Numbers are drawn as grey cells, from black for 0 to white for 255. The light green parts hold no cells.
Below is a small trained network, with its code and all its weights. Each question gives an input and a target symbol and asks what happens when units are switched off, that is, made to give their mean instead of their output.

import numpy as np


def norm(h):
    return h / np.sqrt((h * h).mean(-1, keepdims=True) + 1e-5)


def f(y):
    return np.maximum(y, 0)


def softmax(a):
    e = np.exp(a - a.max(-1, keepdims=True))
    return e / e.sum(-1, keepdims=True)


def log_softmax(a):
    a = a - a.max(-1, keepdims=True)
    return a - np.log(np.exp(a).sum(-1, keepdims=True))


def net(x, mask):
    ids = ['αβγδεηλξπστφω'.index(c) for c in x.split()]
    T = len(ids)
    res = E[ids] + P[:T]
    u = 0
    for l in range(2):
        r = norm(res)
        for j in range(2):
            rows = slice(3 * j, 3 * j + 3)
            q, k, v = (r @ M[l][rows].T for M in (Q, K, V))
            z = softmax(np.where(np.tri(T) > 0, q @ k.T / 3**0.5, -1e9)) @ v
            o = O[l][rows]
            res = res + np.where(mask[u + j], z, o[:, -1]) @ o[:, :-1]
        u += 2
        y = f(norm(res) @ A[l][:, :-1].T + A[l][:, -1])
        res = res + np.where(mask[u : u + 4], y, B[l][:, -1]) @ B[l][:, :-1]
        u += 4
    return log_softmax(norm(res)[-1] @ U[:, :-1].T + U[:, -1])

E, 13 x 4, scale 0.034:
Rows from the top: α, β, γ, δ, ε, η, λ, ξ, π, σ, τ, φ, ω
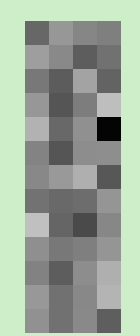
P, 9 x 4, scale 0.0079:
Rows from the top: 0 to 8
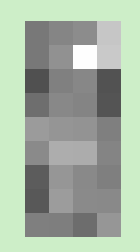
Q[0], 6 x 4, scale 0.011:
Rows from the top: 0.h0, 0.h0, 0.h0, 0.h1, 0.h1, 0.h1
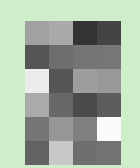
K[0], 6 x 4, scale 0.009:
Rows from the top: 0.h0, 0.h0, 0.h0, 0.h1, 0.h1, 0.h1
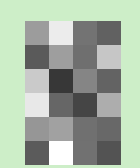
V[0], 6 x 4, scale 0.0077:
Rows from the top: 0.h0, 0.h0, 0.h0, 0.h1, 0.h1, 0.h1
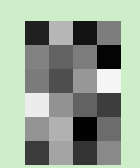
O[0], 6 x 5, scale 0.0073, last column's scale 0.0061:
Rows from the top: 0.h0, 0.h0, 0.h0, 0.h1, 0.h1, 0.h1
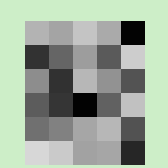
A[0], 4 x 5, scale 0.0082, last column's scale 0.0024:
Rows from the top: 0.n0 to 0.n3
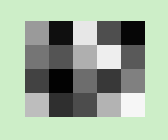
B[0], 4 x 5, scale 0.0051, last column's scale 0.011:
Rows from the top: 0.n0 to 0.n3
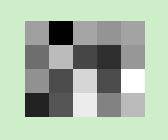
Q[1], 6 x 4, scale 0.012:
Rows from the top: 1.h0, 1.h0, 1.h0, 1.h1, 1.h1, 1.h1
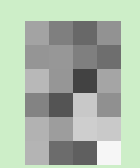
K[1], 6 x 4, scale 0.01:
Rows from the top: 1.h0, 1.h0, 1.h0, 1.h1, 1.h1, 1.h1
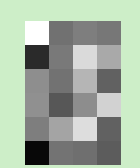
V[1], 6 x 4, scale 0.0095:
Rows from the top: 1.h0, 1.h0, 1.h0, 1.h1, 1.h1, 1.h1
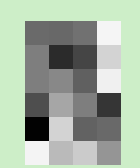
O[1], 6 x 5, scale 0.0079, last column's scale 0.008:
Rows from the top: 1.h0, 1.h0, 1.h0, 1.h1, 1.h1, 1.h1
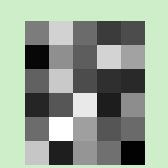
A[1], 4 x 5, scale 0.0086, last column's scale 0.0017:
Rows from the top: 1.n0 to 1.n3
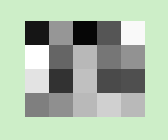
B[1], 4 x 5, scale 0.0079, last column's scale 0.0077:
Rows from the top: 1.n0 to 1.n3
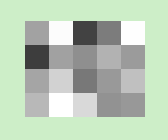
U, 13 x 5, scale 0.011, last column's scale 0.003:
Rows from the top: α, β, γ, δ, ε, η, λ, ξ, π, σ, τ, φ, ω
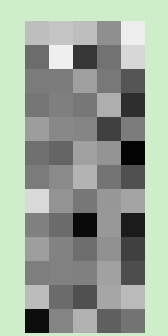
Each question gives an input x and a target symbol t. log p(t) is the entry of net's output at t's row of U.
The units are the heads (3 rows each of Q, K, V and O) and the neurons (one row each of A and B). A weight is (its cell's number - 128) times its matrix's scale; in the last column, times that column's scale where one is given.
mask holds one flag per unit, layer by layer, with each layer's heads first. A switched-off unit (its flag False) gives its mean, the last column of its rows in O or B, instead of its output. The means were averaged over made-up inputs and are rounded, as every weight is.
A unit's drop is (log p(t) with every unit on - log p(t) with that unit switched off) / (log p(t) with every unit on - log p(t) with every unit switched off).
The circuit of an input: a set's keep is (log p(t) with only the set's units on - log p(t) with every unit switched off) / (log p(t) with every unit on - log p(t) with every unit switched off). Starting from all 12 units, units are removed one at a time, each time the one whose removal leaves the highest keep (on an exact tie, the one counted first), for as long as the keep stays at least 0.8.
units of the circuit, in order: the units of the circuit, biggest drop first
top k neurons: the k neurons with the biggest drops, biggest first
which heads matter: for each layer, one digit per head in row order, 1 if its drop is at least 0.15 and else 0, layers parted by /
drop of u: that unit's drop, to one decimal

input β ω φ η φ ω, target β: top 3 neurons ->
[0.n2; 0.n3; 1.n0]
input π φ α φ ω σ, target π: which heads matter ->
11 / 11
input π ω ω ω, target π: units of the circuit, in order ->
[1.h1]
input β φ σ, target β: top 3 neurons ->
[0.n2; 0.n3; 0.n1]
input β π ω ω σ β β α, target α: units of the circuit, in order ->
[0.h0; 0.h1]
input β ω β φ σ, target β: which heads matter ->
11 / 11
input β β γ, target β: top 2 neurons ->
[0.n2; 0.n3]
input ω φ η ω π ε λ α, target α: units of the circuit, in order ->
[0.h1; 0.h0]
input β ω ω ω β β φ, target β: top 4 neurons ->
[0.n2; 1.n0; 0.n0; 0.n1]
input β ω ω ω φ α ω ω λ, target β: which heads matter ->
11 / 01
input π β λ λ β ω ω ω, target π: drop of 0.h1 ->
0.4
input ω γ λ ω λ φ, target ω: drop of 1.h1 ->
0.5
